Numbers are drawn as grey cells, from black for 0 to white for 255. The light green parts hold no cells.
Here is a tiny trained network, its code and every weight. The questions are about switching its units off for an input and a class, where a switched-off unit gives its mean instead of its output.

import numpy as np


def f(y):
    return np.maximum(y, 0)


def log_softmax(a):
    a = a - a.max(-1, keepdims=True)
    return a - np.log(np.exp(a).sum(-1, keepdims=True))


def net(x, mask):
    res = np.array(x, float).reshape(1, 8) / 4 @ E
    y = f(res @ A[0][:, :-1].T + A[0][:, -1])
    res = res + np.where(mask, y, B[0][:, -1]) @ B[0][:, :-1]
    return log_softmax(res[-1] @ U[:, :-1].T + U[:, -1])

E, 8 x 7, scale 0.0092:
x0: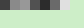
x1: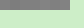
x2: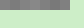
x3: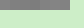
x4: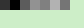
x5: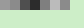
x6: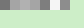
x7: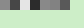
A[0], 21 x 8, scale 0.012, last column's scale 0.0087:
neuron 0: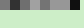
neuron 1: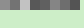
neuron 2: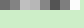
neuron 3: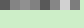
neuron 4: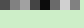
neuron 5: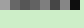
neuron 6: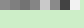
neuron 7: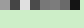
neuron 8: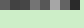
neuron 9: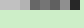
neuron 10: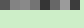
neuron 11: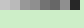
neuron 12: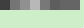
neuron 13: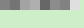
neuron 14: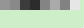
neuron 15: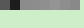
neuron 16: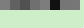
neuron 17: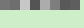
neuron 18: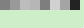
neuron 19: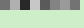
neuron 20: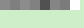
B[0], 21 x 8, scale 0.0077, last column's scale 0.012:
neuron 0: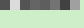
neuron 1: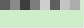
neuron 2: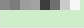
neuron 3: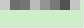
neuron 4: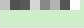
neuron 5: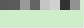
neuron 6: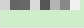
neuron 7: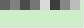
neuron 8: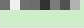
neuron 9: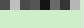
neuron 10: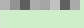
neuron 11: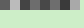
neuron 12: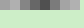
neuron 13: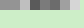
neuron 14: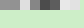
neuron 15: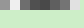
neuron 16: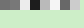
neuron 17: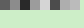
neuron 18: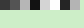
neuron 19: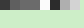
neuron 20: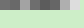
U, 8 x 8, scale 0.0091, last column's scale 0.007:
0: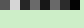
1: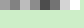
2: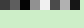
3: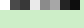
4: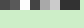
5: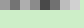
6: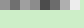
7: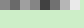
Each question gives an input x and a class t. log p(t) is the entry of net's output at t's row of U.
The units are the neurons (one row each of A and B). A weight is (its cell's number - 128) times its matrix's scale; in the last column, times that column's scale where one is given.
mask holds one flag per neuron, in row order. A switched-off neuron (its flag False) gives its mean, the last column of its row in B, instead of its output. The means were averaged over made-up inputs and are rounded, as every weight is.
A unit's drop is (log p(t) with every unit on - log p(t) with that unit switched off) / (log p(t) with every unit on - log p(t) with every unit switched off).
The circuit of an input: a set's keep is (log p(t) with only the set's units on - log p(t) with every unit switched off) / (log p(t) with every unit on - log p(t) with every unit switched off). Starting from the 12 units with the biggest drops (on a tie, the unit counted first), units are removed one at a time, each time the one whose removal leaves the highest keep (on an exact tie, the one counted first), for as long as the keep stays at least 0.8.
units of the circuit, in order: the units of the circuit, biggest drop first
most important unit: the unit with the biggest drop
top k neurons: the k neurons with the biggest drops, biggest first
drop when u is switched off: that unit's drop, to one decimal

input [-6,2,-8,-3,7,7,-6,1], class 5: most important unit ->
neuron 14
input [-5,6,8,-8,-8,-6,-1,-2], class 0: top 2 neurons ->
[neuron 11; neuron 9]
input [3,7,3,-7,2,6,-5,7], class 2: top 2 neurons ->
[neuron 7; neuron 17]
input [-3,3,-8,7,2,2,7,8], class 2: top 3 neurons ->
[neuron 17; neuron 7; neuron 1]
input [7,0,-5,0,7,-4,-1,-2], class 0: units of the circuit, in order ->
[neuron 15; neuron 0]
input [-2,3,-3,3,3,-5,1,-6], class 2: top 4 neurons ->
[neuron 19; neuron 14; neuron 16; neuron 8]
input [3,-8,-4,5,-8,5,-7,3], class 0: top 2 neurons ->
[neuron 9; neuron 11]
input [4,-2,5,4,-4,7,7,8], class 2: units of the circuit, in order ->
[neuron 1; neuron 7]
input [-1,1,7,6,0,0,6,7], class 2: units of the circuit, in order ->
[neuron 17; neuron 7]
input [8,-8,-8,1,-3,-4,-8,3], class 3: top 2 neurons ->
[neuron 4; neuron 10]
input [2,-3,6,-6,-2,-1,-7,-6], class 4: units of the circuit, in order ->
[neuron 16; neuron 5]
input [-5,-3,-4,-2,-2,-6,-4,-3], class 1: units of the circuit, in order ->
[neuron 4; neuron 2]
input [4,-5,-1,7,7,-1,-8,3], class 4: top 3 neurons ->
[neuron 16; neuron 5; neuron 9]
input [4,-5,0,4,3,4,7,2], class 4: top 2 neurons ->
[neuron 18; neuron 2]
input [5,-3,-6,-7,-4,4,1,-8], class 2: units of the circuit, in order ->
[neuron 19]
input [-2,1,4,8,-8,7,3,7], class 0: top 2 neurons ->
[neuron 9; neuron 11]
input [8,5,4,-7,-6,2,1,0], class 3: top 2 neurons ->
[neuron 4; neuron 3]
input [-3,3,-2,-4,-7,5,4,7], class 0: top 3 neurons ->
[neuron 9; neuron 11; neuron 19]
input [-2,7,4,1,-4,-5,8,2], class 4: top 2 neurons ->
[neuron 18; neuron 14]
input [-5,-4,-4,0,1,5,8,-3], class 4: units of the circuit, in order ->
[neuron 18]
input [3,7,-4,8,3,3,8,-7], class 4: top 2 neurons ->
[neuron 18; neuron 17]
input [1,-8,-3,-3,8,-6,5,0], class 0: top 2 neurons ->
[neuron 15; neuron 0]
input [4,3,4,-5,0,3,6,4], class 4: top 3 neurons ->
[neuron 18; neuron 6; neuron 2]
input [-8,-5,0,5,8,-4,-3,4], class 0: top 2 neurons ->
[neuron 15; neuron 4]
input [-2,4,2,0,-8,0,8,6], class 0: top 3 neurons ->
[neuron 9; neuron 11; neuron 16]
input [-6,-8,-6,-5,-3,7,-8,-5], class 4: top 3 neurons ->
[neuron 16; neuron 5; neuron 2]
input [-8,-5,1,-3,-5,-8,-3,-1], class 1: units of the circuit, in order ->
[neuron 2]
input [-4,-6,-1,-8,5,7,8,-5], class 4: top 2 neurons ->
[neuron 18; neuron 2]
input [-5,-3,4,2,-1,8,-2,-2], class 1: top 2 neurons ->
[neuron 14; neuron 4]
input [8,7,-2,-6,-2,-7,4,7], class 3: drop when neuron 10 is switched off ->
0.2
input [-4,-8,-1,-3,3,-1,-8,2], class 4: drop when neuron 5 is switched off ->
0.1
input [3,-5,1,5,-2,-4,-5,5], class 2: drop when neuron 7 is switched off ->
0.5
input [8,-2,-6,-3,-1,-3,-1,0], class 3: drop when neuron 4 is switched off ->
0.4
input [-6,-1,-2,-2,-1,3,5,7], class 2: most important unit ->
neuron 17
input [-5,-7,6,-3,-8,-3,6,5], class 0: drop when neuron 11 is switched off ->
0.2
